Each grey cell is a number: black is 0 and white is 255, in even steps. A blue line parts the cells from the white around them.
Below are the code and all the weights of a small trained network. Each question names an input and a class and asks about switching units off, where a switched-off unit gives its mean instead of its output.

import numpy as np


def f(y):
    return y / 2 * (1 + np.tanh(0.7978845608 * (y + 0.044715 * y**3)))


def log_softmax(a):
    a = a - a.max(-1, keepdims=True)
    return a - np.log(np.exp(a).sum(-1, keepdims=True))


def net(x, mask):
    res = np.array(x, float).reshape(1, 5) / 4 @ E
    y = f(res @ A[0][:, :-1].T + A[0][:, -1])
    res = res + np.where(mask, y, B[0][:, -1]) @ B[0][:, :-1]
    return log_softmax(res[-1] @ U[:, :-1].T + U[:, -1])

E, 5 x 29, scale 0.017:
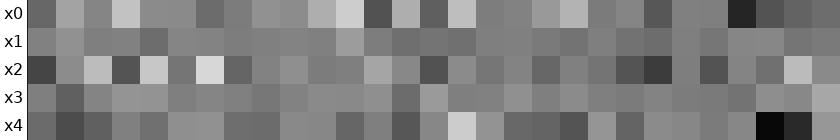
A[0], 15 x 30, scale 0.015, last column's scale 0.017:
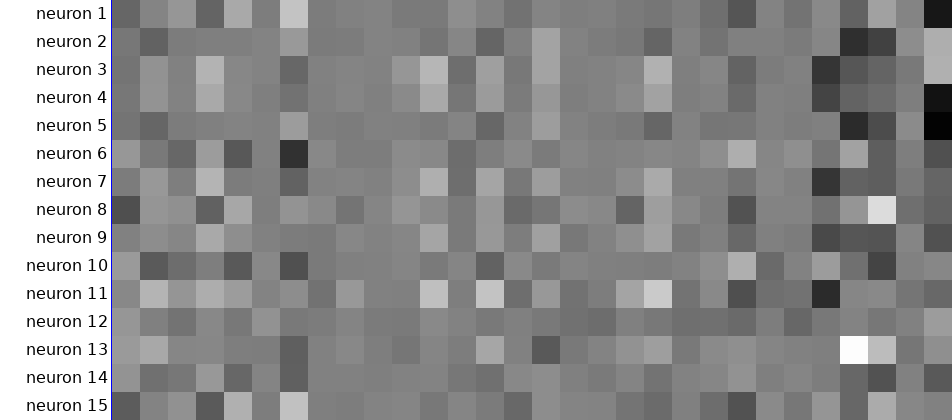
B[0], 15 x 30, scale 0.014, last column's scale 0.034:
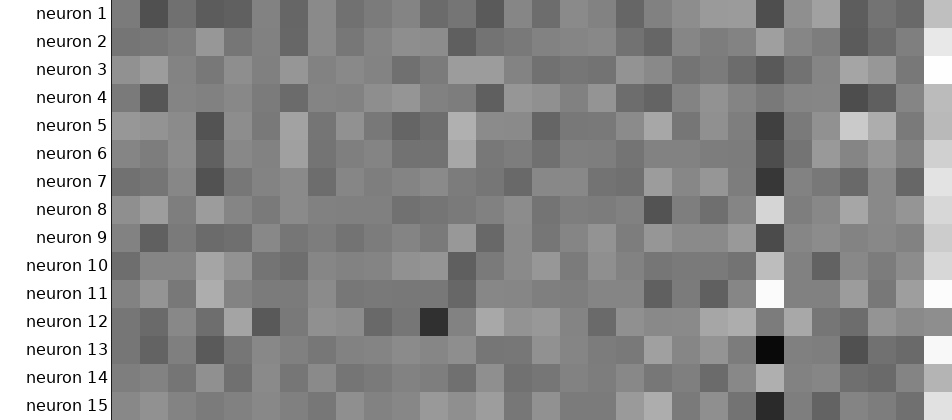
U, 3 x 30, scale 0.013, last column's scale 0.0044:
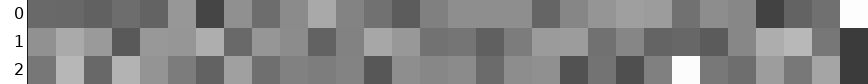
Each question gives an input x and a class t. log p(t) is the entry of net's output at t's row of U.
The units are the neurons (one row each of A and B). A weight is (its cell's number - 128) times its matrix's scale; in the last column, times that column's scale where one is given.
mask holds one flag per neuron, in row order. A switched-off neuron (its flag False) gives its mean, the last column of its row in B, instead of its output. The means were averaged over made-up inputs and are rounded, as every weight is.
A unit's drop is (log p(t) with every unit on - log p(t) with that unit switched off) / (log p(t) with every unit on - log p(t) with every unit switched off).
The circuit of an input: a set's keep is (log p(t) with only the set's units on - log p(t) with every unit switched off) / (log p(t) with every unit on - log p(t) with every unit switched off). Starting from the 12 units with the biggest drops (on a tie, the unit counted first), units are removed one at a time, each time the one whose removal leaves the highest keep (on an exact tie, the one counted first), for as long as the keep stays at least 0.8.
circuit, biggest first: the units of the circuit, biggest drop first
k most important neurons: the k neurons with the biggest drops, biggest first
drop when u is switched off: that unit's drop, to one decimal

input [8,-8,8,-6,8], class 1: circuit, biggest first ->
(neuron 5)
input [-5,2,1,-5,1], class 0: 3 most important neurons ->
(neuron 11; neuron 3; neuron 8)
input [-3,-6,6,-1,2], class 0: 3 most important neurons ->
(neuron 1; neuron 3; neuron 6)
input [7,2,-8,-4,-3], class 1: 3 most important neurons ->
(neuron 3; neuron 6; neuron 2)
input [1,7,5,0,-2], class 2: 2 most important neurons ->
(neuron 8; neuron 7)
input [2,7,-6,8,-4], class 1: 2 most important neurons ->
(neuron 6; neuron 2)
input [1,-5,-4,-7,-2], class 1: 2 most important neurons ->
(neuron 2; neuron 1)
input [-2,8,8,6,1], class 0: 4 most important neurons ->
(neuron 1; neuron 3; neuron 5; neuron 6)
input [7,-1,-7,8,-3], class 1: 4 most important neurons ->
(neuron 3; neuron 6; neuron 2; neuron 1)
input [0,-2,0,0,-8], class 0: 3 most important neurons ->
(neuron 13; neuron 3; neuron 5)
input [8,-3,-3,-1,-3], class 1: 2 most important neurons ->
(neuron 3; neuron 2)
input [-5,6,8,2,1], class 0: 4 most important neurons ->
(neuron 1; neuron 3; neuron 5; neuron 6)
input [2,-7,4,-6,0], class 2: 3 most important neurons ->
(neuron 13; neuron 5; neuron 6)
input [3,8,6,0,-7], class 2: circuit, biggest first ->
(neuron 11)
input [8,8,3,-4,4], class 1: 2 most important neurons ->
(neuron 3; neuron 5)
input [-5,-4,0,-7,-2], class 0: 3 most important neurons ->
(neuron 3; neuron 5; neuron 6)
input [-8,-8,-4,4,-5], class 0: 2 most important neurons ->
(neuron 3; neuron 13)
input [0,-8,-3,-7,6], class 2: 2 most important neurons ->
(neuron 13; neuron 10)
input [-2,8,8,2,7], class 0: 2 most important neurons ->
(neuron 1; neuron 2)
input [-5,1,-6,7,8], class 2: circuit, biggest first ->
(neuron 10)
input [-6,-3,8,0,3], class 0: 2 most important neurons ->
(neuron 1; neuron 3)
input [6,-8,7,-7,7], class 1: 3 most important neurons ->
(neuron 5; neuron 3; neuron 15)
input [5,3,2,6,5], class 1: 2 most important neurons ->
(neuron 3; neuron 5)
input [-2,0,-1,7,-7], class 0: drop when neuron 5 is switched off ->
0.6
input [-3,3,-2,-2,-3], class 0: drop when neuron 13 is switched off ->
0.1
